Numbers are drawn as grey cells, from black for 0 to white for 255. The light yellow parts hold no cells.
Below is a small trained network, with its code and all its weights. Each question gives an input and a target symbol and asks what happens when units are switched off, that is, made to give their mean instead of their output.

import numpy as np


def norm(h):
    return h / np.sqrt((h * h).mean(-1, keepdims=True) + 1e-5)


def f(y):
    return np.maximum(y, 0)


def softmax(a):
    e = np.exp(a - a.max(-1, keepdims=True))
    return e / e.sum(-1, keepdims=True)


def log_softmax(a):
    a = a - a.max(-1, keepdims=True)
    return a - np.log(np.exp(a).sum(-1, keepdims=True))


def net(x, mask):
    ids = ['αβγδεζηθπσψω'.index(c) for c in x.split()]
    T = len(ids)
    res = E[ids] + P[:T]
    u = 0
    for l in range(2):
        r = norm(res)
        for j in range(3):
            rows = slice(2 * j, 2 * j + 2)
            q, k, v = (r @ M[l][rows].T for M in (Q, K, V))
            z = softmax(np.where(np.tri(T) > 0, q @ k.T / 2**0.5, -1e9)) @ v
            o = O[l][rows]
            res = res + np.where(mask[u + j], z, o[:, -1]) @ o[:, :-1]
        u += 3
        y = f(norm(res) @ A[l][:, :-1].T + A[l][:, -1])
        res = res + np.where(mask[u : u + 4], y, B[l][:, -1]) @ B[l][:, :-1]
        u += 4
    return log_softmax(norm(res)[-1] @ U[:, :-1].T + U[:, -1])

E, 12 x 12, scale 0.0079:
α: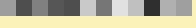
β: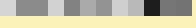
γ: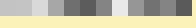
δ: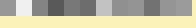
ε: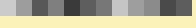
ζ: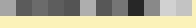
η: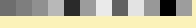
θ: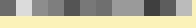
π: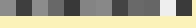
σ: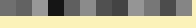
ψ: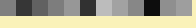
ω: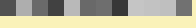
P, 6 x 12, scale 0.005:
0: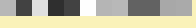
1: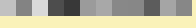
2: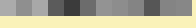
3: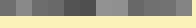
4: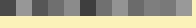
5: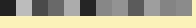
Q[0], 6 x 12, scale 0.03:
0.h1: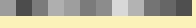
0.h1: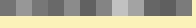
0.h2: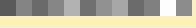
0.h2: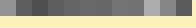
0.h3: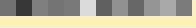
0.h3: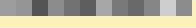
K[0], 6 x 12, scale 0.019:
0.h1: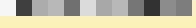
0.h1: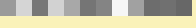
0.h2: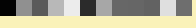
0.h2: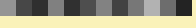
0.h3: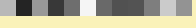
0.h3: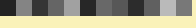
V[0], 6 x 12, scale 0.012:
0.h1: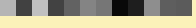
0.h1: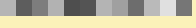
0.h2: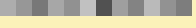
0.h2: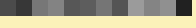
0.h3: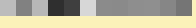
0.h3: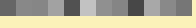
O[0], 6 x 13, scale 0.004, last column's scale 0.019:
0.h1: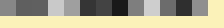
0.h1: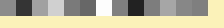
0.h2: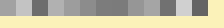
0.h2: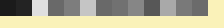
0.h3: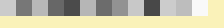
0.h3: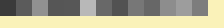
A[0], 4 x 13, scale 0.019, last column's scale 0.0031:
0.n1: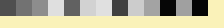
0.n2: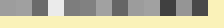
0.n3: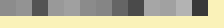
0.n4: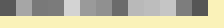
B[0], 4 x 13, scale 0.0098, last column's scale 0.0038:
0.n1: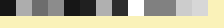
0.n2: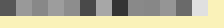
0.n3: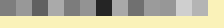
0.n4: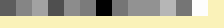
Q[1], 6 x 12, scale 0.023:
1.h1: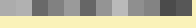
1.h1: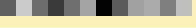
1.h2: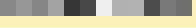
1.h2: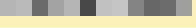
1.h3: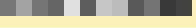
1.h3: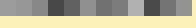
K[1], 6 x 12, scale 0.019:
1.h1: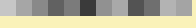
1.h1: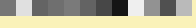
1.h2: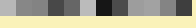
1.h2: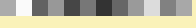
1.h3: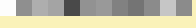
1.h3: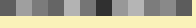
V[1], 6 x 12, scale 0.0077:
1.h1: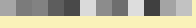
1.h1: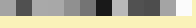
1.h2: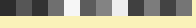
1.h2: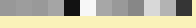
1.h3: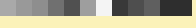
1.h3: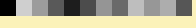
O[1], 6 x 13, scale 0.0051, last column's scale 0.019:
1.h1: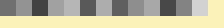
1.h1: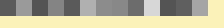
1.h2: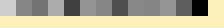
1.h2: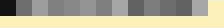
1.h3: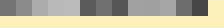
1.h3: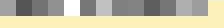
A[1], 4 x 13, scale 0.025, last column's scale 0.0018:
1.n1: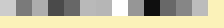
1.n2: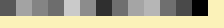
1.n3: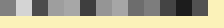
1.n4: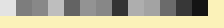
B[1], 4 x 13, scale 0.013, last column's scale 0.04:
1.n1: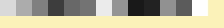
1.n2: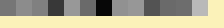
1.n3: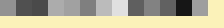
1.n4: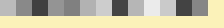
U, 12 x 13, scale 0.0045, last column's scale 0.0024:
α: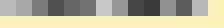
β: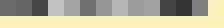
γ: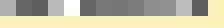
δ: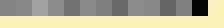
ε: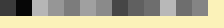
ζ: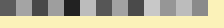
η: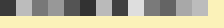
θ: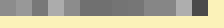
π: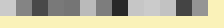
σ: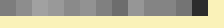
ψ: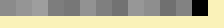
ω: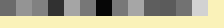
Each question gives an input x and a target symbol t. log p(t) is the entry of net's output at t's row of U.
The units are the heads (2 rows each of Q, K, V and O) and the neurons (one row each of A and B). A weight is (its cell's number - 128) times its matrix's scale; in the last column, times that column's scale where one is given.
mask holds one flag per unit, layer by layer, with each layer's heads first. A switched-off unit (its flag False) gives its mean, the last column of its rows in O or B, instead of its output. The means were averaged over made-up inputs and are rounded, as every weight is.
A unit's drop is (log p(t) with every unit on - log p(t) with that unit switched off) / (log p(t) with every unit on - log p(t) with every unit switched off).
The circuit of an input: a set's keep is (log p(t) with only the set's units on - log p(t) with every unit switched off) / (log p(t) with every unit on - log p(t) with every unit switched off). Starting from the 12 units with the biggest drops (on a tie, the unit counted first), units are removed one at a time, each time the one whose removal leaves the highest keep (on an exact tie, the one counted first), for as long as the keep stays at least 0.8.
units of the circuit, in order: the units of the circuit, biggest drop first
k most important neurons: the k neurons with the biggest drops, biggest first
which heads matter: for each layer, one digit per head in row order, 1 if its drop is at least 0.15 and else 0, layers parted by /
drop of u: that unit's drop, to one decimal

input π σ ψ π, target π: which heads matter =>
001 / 010
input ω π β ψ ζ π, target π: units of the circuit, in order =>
1.h2, 0.h3, 1.n4
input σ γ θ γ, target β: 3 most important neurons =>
0.n2, 1.n1, 1.n3
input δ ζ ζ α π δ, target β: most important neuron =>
1.n3
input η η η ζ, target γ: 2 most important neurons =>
1.n1, 1.n2
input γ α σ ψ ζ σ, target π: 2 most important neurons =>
1.n4, 1.n1
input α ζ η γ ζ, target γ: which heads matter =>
000 / 001
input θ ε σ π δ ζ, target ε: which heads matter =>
011 / 000
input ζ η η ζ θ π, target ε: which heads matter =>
010 / 000
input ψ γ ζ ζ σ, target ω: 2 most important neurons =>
1.n1, 1.n2
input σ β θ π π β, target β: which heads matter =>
001 / 000
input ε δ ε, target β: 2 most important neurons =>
1.n1, 1.n3
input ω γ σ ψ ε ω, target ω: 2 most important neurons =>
0.n4, 1.n1
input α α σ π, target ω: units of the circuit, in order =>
1.n1
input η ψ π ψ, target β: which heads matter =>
001 / 001
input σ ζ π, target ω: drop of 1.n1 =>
0.3
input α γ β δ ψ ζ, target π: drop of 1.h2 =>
1.1
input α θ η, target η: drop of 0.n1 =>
0.6
